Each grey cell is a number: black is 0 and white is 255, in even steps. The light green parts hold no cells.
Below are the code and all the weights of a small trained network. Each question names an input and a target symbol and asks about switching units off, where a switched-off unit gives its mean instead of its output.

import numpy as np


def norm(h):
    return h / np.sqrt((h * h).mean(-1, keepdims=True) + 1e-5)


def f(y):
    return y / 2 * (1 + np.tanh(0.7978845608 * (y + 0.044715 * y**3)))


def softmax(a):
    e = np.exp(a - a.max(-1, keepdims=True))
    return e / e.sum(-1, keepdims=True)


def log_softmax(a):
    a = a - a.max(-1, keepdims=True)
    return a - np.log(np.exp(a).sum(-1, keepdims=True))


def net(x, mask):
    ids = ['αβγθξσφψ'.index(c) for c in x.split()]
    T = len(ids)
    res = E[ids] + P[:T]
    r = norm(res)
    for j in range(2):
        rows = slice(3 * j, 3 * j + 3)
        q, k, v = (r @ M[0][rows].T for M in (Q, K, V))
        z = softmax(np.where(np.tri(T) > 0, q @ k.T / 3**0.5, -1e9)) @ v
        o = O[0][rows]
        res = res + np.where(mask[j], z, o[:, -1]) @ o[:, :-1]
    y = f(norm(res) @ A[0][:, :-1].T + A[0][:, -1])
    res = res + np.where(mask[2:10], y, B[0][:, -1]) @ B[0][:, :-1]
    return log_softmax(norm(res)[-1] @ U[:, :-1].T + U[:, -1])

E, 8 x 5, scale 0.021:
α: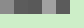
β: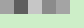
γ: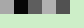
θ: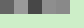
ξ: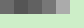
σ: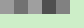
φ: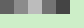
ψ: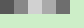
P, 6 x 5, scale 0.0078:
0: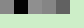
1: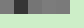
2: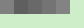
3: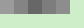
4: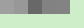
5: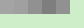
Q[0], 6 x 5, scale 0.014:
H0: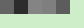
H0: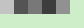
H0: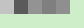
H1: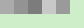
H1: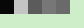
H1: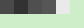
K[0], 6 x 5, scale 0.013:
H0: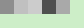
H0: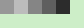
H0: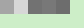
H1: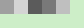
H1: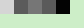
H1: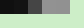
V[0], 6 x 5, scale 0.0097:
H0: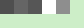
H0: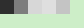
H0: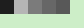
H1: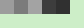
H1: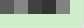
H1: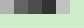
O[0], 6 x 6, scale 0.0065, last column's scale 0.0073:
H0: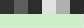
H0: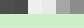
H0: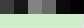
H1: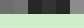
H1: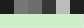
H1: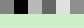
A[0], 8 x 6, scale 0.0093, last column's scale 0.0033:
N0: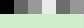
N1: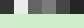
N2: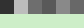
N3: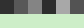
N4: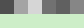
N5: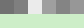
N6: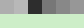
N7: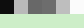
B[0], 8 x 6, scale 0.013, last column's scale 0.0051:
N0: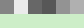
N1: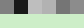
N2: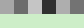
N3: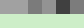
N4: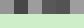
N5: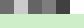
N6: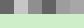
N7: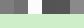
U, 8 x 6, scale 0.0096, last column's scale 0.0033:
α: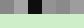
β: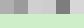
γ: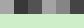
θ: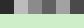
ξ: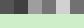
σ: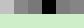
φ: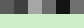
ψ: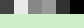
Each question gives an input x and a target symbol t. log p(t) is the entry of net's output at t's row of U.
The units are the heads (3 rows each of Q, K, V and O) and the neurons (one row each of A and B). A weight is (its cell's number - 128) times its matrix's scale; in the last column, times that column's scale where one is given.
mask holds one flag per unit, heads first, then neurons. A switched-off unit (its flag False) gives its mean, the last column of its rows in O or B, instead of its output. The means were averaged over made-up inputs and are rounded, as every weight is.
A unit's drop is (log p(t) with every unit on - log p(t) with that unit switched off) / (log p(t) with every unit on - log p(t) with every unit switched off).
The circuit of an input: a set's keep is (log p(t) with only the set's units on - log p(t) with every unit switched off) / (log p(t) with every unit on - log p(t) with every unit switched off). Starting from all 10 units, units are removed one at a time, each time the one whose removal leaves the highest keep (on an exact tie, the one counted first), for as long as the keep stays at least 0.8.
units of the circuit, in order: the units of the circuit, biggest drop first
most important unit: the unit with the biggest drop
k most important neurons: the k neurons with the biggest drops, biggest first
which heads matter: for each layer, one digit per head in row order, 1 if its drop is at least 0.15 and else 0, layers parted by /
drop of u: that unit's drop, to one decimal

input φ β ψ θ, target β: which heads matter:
11
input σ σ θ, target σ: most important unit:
H1
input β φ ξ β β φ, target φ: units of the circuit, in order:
[H1 N1 N4]
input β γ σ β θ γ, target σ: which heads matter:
10
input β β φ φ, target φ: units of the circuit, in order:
[H1 N1]
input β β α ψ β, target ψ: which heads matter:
11
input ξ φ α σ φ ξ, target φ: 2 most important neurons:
[N3 N0]
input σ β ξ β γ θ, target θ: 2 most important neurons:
[N6 N4]
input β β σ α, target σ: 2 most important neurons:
[N5 N6]
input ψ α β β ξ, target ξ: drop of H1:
0.4
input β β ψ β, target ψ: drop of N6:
0.0
